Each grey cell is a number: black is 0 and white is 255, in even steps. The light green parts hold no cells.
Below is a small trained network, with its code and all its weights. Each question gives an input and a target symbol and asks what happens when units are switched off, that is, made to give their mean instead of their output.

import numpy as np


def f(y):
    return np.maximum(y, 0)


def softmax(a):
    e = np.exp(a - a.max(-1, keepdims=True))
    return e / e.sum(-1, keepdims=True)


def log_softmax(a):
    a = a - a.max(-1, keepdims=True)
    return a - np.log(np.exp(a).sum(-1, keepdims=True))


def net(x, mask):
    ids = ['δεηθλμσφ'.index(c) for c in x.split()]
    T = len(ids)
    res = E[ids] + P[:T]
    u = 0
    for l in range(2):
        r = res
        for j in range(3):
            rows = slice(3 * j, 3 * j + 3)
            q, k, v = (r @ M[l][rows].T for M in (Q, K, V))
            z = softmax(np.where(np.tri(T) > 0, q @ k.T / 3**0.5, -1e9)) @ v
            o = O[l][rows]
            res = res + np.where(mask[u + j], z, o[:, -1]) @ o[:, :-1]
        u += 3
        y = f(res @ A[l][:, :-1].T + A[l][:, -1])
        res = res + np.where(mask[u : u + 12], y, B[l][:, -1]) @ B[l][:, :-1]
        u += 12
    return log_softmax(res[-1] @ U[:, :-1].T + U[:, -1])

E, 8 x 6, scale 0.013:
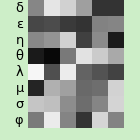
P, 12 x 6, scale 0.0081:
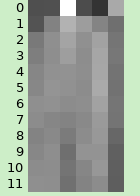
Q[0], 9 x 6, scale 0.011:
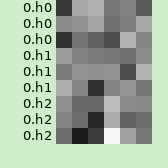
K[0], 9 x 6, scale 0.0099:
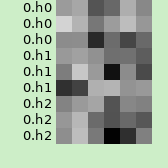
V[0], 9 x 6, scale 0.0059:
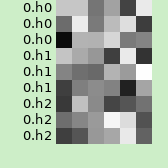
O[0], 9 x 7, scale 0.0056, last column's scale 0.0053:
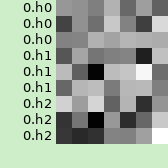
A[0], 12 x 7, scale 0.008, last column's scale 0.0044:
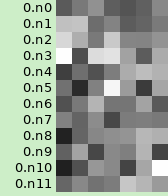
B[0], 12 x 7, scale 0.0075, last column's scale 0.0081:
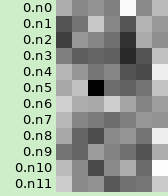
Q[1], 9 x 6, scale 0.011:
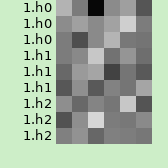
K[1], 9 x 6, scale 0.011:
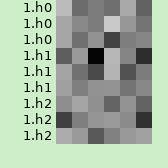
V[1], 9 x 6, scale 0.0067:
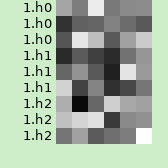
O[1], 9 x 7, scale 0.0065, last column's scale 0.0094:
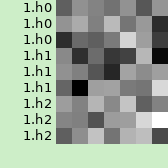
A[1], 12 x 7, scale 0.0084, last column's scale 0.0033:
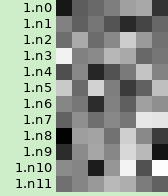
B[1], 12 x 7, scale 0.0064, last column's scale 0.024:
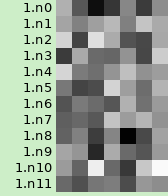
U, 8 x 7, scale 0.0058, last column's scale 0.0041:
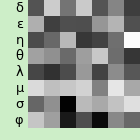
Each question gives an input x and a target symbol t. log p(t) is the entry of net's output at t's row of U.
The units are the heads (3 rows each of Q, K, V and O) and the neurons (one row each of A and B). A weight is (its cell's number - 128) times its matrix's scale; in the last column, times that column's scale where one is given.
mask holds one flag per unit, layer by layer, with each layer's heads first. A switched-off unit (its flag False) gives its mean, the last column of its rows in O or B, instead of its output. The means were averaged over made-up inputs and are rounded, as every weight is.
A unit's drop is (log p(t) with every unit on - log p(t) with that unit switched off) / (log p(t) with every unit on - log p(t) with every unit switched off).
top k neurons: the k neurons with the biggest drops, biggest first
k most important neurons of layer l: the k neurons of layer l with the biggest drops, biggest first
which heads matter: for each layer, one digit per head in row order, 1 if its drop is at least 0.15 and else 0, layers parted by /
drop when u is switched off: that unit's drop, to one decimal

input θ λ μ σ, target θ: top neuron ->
(1.n10)
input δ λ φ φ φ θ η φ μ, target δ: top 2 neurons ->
(1.n3; 0.n6)
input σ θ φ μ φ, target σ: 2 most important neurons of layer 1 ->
(1.n2; 1.n6)
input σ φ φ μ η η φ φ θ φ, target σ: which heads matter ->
111 / 101
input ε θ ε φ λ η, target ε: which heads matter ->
101 / 011
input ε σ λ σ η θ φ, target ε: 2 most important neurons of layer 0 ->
(0.n7; 0.n0)
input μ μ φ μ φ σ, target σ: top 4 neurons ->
(1.n10; 0.n2; 0.n10; 1.n7)
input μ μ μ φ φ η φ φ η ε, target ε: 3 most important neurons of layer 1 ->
(1.n0; 1.n4; 1.n10)
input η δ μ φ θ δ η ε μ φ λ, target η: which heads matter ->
111 / 101
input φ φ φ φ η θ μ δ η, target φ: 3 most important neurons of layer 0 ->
(0.n5; 0.n10; 0.n8)
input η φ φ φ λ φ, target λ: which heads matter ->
011 / 110
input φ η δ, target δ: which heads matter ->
001 / 010
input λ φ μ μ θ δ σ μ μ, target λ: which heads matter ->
101 / 010
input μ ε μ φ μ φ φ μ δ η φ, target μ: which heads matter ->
010 / 011
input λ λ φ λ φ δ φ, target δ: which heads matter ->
111 / 010
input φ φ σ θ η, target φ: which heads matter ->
001 / 110
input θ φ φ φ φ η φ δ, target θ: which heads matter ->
011 / 101
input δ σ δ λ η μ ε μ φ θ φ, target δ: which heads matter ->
011 / 110
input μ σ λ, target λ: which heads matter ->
001 / 010
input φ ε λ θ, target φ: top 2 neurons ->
(0.n5; 0.n3)
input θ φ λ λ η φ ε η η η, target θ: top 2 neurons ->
(1.n5; 0.n8)
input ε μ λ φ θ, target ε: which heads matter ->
101 / 011
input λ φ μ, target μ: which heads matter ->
001 / 011
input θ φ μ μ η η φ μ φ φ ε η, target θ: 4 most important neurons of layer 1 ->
(1.n5; 1.n10; 1.n8; 1.n3)
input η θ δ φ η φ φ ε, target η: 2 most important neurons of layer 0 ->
(0.n0; 0.n6)
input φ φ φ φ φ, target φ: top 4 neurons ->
(1.n8; 0.n4; 0.n10; 0.n8)
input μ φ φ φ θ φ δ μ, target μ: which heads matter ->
110 / 011
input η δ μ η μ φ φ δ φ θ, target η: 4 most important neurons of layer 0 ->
(0.n0; 0.n5; 0.n6; 0.n7)
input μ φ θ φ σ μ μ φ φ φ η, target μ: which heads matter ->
111 / 011
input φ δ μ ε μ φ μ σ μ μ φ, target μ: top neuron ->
(1.n3)
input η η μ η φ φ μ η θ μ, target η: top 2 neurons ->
(0.n0; 1.n10)
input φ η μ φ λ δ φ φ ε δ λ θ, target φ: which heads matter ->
000 / 000
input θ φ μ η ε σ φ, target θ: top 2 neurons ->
(1.n10; 1.n5)
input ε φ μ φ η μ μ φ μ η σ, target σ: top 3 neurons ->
(1.n10; 0.n2; 0.n10)
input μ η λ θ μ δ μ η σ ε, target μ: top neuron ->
(0.n6)
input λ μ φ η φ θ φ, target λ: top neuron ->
(0.n3)
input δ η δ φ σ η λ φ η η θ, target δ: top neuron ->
(0.n5)
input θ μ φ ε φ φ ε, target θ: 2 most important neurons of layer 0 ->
(0.n8; 0.n10)
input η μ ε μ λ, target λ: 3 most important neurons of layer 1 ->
(1.n5; 1.n10; 1.n4)
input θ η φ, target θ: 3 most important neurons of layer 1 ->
(1.n5; 1.n10; 1.n3)
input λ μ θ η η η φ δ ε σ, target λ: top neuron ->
(0.n3)
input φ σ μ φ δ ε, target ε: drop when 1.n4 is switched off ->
0.2
